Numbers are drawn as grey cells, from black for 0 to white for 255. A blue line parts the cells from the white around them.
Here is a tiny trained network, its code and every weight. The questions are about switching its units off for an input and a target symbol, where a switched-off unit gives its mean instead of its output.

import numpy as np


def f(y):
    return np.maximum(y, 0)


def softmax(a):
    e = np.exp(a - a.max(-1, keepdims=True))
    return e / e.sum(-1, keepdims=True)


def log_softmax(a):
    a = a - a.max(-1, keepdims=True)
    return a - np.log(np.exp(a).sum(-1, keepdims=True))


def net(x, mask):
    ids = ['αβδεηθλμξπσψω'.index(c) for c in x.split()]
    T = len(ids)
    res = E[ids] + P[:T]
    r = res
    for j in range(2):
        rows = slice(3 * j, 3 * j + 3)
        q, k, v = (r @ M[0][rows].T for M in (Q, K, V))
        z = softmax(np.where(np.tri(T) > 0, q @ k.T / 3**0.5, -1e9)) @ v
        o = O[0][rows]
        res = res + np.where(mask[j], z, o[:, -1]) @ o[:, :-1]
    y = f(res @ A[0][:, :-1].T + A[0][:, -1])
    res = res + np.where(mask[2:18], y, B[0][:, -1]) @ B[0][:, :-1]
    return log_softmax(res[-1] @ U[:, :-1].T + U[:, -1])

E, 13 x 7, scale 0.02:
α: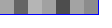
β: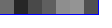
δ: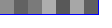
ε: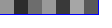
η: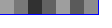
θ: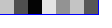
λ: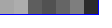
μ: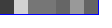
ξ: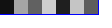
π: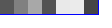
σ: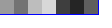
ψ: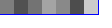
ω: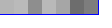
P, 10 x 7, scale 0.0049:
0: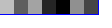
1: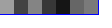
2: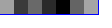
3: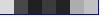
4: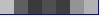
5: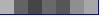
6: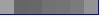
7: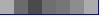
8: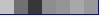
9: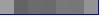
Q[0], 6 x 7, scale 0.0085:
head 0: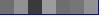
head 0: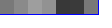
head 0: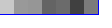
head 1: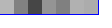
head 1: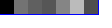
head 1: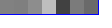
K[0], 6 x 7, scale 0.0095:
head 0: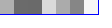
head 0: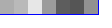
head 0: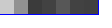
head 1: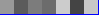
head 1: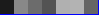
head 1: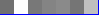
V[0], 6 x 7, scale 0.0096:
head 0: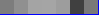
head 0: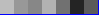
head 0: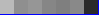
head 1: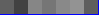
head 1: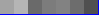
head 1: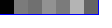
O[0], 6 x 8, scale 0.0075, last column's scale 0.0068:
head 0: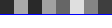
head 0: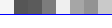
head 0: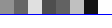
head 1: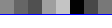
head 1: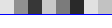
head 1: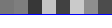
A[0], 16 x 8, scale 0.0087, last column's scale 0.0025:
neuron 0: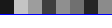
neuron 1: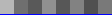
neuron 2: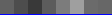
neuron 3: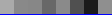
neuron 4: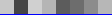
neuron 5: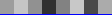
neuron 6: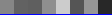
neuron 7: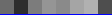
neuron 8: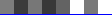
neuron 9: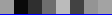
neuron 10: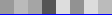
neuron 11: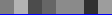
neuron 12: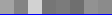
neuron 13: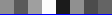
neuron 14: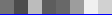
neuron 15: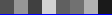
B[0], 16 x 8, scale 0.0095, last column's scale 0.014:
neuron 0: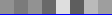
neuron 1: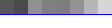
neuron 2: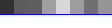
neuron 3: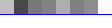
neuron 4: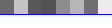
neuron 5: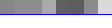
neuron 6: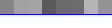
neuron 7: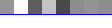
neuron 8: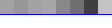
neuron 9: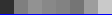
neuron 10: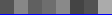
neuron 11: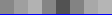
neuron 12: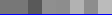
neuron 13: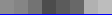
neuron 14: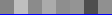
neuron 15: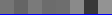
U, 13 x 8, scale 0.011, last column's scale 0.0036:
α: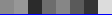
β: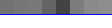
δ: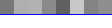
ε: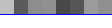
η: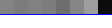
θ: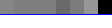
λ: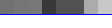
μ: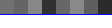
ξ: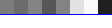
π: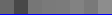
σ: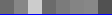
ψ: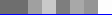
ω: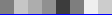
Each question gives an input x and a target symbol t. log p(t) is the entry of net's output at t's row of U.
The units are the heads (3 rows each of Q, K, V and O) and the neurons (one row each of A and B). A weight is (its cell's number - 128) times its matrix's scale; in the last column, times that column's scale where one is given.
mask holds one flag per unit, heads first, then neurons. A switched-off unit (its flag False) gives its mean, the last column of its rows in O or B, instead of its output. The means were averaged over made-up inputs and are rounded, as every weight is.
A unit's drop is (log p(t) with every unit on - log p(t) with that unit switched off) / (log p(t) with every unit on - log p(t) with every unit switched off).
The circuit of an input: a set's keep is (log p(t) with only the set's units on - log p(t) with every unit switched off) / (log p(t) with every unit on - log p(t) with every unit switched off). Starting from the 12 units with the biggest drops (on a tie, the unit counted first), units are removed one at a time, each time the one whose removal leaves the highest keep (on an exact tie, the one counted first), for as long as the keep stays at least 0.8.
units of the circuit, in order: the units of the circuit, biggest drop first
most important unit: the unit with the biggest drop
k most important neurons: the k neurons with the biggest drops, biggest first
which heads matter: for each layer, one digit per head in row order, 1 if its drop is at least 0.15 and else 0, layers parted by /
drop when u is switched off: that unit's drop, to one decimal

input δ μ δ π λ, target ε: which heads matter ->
00
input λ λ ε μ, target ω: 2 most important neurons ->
[neuron 3; neuron 10]
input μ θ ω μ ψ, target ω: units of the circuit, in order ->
[neuron 7; neuron 3]
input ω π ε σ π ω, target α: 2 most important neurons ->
[neuron 10; neuron 1]
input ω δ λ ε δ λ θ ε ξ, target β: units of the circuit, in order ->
[neuron 13; neuron 15; head 1]
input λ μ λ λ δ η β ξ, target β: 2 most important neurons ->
[neuron 15; neuron 13]
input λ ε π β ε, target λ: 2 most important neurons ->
[neuron 13; neuron 12]
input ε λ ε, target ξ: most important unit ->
neuron 4
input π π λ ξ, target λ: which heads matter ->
10
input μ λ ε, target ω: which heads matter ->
01
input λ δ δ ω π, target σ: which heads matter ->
10
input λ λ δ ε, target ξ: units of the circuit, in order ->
[neuron 4; neuron 1]
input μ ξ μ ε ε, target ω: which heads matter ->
11
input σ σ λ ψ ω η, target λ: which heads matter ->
10
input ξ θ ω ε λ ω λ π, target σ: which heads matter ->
10
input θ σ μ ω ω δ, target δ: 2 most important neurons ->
[neuron 3; neuron 8]
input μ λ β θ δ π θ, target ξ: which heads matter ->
00
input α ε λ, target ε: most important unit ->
neuron 3
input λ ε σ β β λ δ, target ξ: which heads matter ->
01
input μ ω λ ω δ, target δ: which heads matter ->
01
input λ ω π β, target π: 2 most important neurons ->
[neuron 2; neuron 4]
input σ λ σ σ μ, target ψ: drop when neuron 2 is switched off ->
0.2
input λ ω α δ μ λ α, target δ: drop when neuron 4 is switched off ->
0.2
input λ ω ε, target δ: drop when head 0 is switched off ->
0.1
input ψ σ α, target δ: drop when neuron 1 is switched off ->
0.0
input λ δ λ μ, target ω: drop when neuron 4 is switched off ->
0.1
